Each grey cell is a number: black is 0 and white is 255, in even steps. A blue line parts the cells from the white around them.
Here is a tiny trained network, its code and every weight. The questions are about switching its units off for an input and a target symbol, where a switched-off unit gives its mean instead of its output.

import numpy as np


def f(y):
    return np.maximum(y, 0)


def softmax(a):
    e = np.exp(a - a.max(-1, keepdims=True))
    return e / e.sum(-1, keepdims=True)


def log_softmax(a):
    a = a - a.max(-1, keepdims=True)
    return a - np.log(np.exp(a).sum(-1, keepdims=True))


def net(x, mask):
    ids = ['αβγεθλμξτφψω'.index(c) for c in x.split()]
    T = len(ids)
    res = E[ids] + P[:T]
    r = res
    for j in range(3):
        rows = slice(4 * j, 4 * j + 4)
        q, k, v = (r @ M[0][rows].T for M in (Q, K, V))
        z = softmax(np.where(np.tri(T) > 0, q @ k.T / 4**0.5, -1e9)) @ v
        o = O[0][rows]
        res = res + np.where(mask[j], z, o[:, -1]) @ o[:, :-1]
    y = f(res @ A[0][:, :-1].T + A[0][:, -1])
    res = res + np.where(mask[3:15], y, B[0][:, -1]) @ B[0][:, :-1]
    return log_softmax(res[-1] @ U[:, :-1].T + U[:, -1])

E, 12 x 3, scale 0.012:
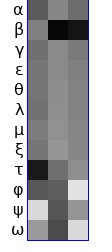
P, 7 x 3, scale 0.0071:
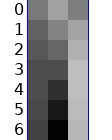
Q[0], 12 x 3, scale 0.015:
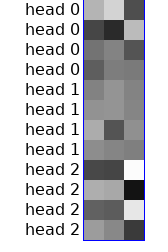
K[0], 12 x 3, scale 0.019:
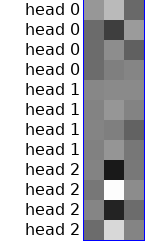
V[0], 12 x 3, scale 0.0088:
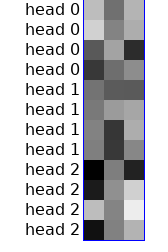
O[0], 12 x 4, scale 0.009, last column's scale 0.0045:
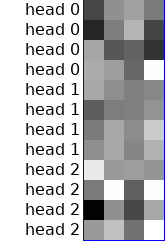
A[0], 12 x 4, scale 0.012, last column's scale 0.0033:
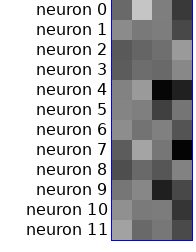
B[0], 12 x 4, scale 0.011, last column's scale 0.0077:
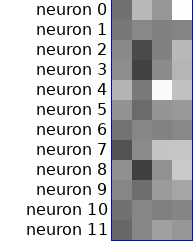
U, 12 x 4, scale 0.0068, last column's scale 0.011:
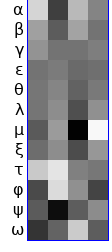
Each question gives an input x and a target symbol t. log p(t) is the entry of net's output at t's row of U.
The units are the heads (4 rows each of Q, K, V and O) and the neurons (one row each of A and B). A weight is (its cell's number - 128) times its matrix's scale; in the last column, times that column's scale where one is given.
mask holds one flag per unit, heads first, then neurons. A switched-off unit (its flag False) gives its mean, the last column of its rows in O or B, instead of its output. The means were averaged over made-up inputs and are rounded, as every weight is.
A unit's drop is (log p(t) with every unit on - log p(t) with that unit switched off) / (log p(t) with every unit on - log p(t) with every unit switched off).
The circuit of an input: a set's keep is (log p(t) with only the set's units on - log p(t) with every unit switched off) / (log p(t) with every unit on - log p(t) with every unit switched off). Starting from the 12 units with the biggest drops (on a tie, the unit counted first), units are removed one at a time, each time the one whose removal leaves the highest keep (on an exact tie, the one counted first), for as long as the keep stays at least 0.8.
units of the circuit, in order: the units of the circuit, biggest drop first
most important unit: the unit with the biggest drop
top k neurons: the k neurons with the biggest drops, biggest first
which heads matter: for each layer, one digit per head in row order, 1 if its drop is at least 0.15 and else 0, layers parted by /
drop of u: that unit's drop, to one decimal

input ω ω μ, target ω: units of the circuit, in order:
head 2; neuron 7; head 0
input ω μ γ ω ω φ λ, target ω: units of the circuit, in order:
head 2; neuron 7; neuron 8; head 0
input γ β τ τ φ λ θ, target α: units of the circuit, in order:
head 2
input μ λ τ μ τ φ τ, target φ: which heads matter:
001
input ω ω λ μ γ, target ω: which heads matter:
101
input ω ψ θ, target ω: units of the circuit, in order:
head 2; head 0
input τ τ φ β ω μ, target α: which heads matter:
001
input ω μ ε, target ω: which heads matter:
101
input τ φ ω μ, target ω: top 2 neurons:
neuron 7; neuron 8
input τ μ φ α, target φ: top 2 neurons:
neuron 0; neuron 7
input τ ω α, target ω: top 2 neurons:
neuron 7; neuron 4
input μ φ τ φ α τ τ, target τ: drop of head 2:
0.8
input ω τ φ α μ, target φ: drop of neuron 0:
0.2
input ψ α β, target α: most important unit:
neuron 4
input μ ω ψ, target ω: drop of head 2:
0.7
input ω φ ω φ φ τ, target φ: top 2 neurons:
neuron 0; neuron 7
